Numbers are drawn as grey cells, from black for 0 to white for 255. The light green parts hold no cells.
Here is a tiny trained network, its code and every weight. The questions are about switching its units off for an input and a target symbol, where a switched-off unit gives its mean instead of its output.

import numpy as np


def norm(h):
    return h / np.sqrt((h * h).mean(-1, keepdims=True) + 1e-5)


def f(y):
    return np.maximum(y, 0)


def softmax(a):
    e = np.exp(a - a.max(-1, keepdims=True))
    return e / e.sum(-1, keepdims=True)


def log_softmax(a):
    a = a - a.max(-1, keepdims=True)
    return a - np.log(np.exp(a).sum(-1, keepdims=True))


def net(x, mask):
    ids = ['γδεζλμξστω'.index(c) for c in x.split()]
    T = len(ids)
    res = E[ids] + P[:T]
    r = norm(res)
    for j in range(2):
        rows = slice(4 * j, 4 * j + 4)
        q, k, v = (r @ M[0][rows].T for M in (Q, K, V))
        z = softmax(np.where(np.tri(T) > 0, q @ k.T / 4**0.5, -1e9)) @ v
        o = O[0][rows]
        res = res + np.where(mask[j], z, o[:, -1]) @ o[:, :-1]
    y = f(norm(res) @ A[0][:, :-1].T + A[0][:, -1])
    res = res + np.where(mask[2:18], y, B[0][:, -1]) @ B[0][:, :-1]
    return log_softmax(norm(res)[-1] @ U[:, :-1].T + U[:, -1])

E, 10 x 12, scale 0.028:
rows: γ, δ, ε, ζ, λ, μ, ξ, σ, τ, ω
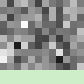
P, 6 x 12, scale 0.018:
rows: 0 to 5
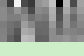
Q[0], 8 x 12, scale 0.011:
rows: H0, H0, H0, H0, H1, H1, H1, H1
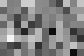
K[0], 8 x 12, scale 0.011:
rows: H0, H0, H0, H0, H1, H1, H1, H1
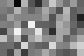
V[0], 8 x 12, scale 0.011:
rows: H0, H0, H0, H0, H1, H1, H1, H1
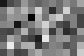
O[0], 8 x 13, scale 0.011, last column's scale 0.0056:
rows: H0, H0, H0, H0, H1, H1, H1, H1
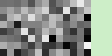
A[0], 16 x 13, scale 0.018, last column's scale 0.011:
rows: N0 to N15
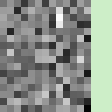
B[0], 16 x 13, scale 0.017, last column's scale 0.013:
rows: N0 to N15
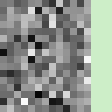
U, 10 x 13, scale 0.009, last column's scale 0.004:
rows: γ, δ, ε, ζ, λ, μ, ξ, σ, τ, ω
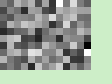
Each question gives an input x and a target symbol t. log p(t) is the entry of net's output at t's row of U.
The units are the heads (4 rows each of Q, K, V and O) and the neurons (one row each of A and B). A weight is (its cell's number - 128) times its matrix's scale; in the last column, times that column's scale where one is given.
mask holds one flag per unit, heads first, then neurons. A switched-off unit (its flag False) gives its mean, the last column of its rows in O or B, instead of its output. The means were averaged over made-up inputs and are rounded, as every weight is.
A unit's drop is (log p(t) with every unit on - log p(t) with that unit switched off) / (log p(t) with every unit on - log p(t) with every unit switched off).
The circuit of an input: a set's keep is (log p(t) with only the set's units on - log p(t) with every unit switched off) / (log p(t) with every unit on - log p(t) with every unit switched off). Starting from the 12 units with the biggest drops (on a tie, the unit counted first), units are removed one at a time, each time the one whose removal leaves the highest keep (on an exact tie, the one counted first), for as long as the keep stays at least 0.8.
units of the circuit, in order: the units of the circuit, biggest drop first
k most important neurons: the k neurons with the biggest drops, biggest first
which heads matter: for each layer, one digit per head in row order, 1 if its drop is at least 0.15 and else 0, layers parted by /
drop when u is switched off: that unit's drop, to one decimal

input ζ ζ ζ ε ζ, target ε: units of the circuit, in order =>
(H1)
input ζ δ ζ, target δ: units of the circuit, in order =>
(H1 N0)
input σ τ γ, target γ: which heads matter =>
01
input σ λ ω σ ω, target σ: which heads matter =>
10
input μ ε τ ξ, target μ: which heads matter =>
11
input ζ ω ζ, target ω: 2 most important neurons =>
(N1 N0)
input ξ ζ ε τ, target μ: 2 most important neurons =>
(N1 N11)
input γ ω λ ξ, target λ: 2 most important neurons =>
(N1 N7)
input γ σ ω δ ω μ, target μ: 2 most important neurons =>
(N11 N12)
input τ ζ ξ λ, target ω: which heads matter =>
10
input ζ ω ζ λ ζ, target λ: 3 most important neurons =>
(N6 N8 N5)
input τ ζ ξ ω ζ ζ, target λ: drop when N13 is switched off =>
-0.1
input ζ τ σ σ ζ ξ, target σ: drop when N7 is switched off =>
0.0
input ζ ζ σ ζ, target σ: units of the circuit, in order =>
(H0)
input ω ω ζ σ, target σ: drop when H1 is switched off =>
0.1
